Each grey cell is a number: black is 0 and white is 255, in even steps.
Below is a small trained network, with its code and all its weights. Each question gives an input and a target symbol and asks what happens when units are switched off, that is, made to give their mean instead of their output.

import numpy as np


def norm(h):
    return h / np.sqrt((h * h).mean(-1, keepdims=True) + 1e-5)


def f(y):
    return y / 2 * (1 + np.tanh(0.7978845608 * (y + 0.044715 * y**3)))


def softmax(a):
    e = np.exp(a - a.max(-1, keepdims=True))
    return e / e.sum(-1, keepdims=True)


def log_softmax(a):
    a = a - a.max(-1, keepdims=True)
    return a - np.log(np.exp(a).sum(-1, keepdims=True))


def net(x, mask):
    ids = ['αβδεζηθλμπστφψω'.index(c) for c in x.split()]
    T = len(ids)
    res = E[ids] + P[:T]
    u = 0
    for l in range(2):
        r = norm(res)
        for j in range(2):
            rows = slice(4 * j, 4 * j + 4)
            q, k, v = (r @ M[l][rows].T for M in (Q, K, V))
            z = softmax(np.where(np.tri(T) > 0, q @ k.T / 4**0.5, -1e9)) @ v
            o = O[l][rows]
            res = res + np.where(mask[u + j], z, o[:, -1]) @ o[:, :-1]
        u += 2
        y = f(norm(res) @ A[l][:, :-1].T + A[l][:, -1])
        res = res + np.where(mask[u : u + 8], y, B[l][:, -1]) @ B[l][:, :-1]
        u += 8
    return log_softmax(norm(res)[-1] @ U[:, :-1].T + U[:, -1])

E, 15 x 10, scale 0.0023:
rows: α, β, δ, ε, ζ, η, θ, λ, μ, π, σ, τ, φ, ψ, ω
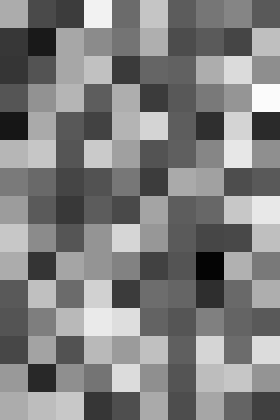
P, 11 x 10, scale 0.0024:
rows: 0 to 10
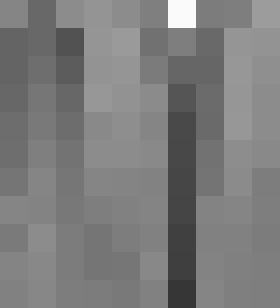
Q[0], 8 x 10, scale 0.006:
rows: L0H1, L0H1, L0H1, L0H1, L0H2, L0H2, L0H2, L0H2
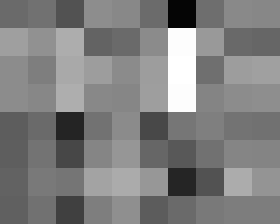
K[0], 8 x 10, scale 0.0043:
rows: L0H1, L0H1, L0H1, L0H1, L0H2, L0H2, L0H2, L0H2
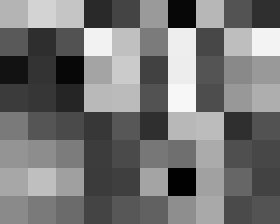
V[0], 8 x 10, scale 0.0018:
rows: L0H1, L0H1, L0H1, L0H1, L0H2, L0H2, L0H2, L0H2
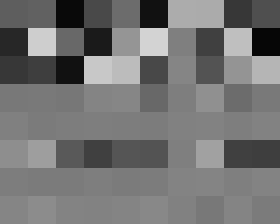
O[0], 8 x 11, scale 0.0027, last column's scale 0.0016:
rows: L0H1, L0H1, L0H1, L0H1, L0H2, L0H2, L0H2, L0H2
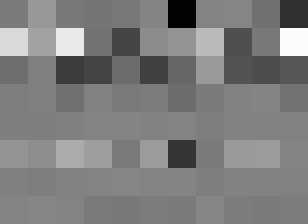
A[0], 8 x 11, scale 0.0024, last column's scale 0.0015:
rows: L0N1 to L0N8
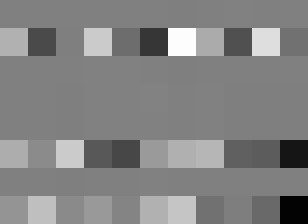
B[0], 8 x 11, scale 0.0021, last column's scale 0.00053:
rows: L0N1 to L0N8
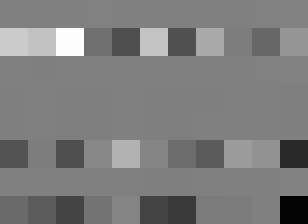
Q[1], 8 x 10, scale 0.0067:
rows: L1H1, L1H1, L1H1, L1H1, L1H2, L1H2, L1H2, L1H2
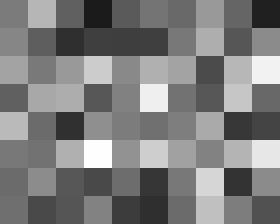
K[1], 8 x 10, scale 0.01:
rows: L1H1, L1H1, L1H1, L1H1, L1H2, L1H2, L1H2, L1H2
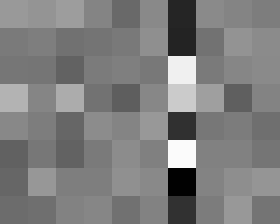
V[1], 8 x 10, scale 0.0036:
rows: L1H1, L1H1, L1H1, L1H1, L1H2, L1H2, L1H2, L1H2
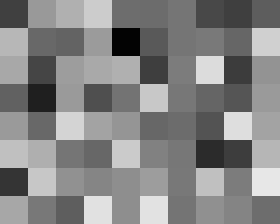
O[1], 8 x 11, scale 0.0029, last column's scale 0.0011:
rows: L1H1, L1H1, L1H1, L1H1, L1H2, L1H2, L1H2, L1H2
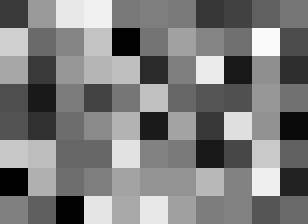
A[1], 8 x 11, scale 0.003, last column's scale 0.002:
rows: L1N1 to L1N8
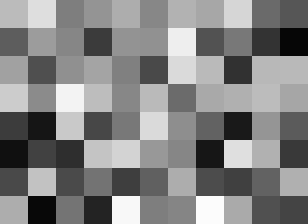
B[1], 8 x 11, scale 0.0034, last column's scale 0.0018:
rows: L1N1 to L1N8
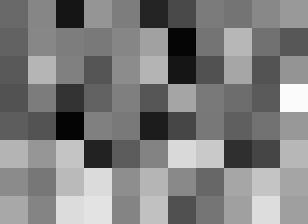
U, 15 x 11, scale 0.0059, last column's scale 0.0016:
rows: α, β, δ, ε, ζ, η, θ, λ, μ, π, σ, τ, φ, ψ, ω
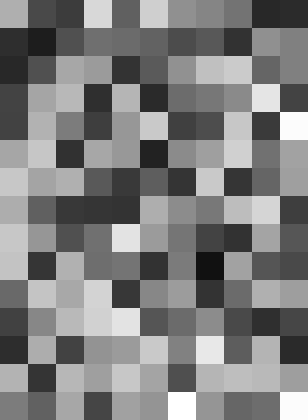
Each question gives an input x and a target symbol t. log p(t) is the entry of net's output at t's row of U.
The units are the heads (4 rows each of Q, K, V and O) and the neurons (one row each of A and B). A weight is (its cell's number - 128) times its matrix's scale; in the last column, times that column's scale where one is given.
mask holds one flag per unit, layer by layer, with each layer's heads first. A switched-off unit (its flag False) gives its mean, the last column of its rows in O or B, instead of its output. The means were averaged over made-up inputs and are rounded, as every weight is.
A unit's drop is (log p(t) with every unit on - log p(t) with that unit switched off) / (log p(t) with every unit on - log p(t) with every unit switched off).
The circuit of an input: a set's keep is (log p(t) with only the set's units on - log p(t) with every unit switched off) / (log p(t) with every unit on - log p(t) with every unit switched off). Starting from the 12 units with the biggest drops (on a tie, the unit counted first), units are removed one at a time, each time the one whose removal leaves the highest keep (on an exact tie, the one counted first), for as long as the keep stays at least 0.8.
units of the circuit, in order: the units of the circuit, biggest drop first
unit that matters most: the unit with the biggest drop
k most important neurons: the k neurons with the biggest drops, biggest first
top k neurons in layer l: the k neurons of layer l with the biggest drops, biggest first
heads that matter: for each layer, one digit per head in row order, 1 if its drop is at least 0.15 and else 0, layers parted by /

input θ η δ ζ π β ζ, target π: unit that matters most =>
L0H1
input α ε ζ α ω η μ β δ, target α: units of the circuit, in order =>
(L1H2; L0H1)
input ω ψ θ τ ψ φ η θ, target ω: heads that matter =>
10 / 01
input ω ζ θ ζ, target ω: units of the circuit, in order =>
(L1N6; L1H2; L0H1)
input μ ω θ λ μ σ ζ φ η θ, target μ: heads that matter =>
10 / 01
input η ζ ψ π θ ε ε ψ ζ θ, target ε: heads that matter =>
00 / 01
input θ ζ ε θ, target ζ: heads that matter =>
11 / 10
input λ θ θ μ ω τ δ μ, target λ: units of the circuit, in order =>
(L1H1; L0H1)
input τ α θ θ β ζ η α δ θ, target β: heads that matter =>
10 / 10
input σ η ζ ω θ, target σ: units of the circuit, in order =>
(L0H1; L1H1)
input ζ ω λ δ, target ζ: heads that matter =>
00 / 10
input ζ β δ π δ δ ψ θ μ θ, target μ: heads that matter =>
00 / 01
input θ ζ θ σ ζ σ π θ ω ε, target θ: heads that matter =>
10 / 01
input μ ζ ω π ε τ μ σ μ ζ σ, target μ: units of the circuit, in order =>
(L1H2)
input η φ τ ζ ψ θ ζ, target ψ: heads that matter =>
10 / 10
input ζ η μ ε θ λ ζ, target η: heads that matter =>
10 / 10
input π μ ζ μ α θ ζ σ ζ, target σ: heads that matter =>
10 / 10
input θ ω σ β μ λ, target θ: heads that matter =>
10 / 01
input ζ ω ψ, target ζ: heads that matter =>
00 / 10
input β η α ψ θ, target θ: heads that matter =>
11 / 01
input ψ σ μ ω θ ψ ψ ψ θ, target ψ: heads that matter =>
00 / 10
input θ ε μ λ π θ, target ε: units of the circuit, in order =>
(L1H2; L0H1; L0H2)
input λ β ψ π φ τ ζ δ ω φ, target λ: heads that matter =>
10 / 10
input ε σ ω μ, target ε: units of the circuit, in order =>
(L1H2)
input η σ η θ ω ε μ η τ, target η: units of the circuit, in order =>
(L1H1; L0H1; L1N1)
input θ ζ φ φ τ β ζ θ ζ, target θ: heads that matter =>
11 / 10
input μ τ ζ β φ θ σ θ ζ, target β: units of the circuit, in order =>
(L0H1; L1H1; L1N5)
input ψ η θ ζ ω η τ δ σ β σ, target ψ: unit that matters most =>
L1H1
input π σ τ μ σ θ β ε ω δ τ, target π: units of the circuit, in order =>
(L1H2; L0H1)
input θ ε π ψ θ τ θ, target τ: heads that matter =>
00 / 10
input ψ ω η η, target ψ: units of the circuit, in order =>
(L1H1; L1N8)
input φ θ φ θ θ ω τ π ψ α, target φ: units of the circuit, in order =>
(L1H2; L0H1)
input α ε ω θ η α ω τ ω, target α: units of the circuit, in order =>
(L0H1; L1H2; L0N2)
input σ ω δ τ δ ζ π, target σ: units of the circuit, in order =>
(L1H1)
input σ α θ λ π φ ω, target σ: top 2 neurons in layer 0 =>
(L0N2; L0N6)
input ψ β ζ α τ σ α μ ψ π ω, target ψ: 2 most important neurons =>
(L0N6; L0N2)
